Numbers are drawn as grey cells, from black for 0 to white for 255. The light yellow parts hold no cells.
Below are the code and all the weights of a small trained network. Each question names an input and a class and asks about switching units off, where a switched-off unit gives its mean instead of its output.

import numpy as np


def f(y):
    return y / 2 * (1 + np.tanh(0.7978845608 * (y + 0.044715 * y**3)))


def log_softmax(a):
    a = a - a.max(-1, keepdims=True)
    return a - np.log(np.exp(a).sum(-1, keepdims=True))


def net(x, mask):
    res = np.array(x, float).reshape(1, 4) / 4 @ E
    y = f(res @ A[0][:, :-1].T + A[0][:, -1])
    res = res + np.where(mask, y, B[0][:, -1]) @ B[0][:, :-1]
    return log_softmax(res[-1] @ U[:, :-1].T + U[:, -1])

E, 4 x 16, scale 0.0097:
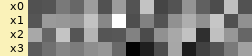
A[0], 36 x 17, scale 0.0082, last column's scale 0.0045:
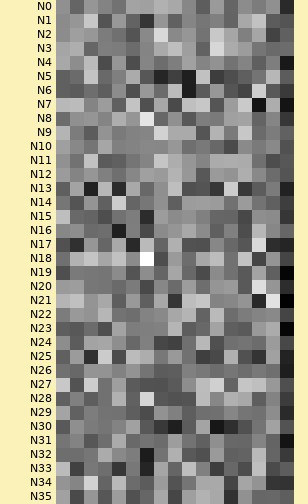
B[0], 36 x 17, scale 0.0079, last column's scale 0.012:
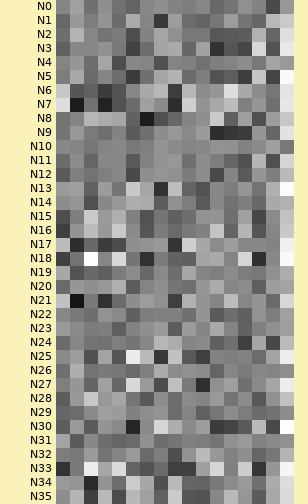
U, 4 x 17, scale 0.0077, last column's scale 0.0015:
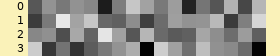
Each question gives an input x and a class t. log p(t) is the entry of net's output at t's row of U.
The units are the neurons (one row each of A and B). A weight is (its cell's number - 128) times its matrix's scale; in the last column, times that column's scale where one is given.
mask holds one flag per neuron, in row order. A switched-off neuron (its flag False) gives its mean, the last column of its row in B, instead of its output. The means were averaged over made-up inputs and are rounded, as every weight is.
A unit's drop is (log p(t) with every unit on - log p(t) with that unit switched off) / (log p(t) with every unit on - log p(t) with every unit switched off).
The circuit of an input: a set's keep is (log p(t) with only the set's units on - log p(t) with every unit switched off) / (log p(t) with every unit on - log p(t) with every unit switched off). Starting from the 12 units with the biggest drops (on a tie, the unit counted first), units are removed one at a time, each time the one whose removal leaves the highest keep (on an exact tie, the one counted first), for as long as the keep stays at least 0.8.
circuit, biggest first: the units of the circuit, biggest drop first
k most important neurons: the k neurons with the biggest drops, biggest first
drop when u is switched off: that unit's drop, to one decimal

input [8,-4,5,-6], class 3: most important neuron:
N17
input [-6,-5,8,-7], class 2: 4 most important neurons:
N35; N27; N34; N1
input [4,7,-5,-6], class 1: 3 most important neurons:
N18; N8; N30
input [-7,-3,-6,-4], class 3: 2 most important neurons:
N7; N21
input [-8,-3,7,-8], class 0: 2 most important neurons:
N3; N9
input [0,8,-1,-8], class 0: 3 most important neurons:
N3; N9; N33
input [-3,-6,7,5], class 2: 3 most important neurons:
N35; N27; N34
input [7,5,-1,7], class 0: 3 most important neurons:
N5; N30; N7
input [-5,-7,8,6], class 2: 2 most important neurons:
N35; N27
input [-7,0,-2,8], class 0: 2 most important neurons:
N30; N5
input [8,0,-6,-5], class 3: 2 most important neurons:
N17; N6
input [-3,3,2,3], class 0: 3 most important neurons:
N33; N5; N17
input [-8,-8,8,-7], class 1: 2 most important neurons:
N33; N15
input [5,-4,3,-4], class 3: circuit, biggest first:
N17
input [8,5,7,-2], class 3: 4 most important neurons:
N17; N6; N25; N13
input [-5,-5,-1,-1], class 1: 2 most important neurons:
N33; N16
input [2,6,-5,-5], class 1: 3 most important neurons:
N18; N8; N30
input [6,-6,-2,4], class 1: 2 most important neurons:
N33; N16
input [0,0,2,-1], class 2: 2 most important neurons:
N30; N5
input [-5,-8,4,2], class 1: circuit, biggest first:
N33
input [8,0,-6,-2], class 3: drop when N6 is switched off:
0.3
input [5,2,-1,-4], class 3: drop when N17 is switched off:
0.4
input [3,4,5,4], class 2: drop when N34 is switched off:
0.4
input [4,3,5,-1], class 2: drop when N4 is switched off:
0.0
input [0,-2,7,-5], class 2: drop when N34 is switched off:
0.1
